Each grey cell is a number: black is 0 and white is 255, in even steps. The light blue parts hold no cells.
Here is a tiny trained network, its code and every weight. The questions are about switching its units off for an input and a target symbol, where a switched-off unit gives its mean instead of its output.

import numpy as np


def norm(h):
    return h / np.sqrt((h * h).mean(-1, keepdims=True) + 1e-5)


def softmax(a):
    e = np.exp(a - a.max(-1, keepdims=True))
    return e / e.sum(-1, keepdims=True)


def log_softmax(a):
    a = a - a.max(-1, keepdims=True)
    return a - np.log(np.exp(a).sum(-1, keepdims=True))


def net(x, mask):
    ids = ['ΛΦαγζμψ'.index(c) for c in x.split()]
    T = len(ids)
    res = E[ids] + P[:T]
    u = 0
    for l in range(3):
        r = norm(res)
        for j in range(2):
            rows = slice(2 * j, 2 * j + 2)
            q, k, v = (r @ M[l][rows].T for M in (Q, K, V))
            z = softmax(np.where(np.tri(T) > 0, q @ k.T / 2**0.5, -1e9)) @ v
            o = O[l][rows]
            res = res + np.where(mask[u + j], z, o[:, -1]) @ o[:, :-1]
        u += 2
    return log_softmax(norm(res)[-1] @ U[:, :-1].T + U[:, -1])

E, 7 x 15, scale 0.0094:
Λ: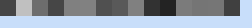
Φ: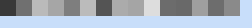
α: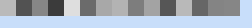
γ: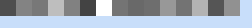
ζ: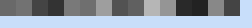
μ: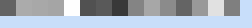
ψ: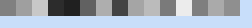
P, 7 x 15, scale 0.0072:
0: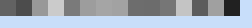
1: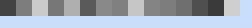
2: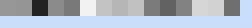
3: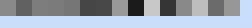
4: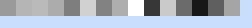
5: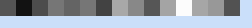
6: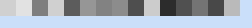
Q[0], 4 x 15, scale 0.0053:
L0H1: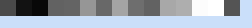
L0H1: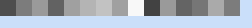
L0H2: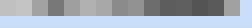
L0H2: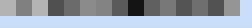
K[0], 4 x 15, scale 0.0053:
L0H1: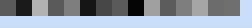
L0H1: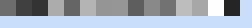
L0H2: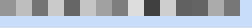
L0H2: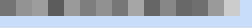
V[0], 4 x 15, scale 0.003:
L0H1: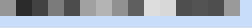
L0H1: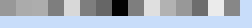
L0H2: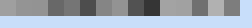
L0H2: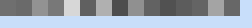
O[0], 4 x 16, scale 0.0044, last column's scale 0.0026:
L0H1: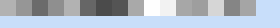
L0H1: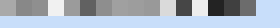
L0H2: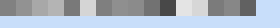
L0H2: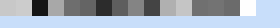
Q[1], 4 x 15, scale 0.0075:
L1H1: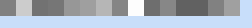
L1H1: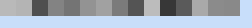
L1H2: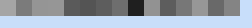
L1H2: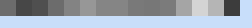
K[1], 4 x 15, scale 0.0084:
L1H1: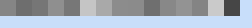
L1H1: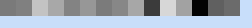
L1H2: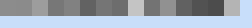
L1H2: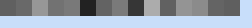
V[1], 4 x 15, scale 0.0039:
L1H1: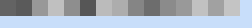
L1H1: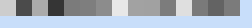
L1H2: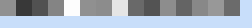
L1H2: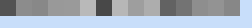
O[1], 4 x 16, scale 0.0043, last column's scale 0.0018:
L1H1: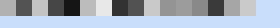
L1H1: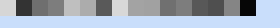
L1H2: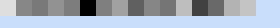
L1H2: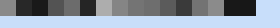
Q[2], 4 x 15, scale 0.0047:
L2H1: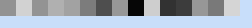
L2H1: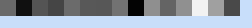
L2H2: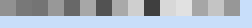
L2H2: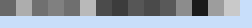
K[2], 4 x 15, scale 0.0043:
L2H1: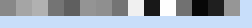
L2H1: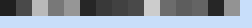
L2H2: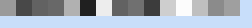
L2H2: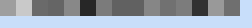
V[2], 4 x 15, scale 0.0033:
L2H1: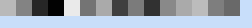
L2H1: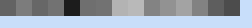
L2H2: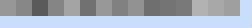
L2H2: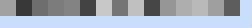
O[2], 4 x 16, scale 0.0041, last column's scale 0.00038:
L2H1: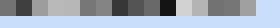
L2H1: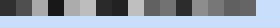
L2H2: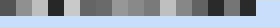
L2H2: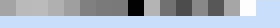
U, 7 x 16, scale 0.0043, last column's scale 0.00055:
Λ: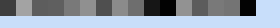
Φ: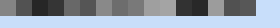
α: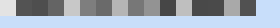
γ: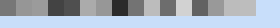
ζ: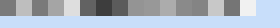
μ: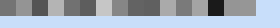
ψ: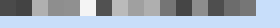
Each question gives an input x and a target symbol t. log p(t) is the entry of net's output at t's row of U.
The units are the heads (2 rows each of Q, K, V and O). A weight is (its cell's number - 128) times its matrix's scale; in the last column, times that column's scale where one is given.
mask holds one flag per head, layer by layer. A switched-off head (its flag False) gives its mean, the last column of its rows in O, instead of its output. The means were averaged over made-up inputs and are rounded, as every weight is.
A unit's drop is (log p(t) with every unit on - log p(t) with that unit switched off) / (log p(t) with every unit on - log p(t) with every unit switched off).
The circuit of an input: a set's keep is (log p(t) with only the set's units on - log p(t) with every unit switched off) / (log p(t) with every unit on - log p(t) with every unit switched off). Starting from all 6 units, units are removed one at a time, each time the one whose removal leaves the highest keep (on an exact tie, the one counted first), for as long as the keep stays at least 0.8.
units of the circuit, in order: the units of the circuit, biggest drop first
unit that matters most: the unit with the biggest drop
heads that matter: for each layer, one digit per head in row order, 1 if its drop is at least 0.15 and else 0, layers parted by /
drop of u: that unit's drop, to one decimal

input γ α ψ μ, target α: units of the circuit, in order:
(L1H1)
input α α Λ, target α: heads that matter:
00 / 11 / 00
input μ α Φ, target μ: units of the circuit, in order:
(L0H1 L1H2)
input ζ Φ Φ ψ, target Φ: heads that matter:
00 / 01 / 10
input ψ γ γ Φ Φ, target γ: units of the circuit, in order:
(L1H1 L0H1)
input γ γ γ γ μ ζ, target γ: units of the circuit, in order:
(L1H1 L1H2)
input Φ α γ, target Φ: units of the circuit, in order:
(L1H2 L2H1)
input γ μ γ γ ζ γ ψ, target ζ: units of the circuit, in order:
(L1H1 L0H1)
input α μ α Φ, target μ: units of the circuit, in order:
(L0H1 L2H1)
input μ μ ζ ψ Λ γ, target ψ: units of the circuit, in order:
(L1H2 L1H1)
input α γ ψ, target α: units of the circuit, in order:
(L1H1 L1H2)
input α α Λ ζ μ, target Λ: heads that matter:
10 / 00 / 00
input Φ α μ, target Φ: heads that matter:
01 / 01 / 00
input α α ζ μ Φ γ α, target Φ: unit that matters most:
L1H2
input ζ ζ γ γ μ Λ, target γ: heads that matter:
00 / 10 / 00
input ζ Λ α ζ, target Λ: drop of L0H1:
0.5
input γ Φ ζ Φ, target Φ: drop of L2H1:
0.2
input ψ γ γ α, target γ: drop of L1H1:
0.7
